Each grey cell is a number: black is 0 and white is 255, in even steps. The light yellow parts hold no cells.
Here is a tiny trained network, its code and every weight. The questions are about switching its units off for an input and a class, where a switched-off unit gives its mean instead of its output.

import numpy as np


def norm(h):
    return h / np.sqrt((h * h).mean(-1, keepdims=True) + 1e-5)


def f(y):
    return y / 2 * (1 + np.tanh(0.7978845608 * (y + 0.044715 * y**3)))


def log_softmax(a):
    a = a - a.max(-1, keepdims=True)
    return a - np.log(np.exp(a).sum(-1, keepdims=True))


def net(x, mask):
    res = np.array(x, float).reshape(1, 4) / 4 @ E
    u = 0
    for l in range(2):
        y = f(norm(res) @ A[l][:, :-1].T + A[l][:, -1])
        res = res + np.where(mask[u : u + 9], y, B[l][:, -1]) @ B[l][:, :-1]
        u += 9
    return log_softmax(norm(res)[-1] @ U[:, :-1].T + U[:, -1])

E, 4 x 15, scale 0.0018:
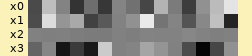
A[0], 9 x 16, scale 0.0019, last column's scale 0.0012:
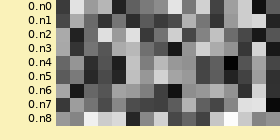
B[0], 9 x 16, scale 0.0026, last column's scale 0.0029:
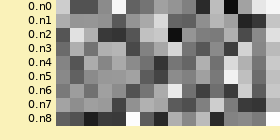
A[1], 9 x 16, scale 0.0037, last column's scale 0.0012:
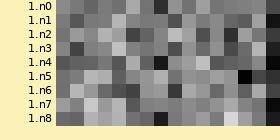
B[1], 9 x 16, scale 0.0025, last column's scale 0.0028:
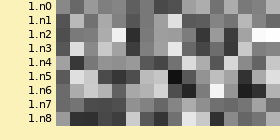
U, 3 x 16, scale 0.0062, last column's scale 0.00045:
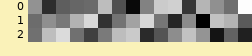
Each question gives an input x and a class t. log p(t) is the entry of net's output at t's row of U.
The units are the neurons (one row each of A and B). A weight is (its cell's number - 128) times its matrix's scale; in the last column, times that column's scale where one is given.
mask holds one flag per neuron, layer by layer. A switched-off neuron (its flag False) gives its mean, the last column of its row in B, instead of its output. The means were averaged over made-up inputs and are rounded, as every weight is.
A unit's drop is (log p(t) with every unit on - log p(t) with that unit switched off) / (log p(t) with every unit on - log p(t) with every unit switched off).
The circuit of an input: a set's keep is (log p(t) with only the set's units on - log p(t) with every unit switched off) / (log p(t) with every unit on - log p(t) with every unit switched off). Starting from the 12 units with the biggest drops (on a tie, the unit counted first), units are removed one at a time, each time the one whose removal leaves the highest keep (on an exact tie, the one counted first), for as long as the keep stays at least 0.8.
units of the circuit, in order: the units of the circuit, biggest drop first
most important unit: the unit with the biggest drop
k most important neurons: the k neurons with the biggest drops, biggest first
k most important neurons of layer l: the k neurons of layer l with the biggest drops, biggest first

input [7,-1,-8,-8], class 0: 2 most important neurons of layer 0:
0.n8, 0.n2
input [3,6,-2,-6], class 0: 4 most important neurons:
0.n8, 0.n6, 0.n3, 1.n8
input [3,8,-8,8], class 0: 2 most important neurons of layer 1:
1.n4, 1.n3
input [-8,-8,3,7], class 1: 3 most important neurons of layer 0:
0.n8, 0.n1, 0.n3
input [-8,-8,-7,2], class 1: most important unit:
0.n3
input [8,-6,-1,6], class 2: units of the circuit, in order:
0.n8, 1.n6
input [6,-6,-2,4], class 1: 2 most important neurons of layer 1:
1.n3, 1.n5
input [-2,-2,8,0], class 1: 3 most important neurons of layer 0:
0.n6, 0.n3, 0.n1
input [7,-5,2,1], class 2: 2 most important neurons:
0.n0, 0.n1
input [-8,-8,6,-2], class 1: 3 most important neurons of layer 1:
1.n3, 1.n6, 1.n1
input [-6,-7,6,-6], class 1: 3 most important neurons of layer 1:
1.n3, 1.n4, 1.n1
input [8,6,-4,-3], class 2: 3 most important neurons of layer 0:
0.n1, 0.n6, 0.n3
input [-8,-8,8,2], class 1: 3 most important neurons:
0.n3, 0.n1, 0.n6
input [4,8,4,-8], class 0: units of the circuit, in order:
0.n8
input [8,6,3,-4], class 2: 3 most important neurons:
0.n6, 0.n1, 0.n3
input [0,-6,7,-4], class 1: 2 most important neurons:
0.n3, 0.n6
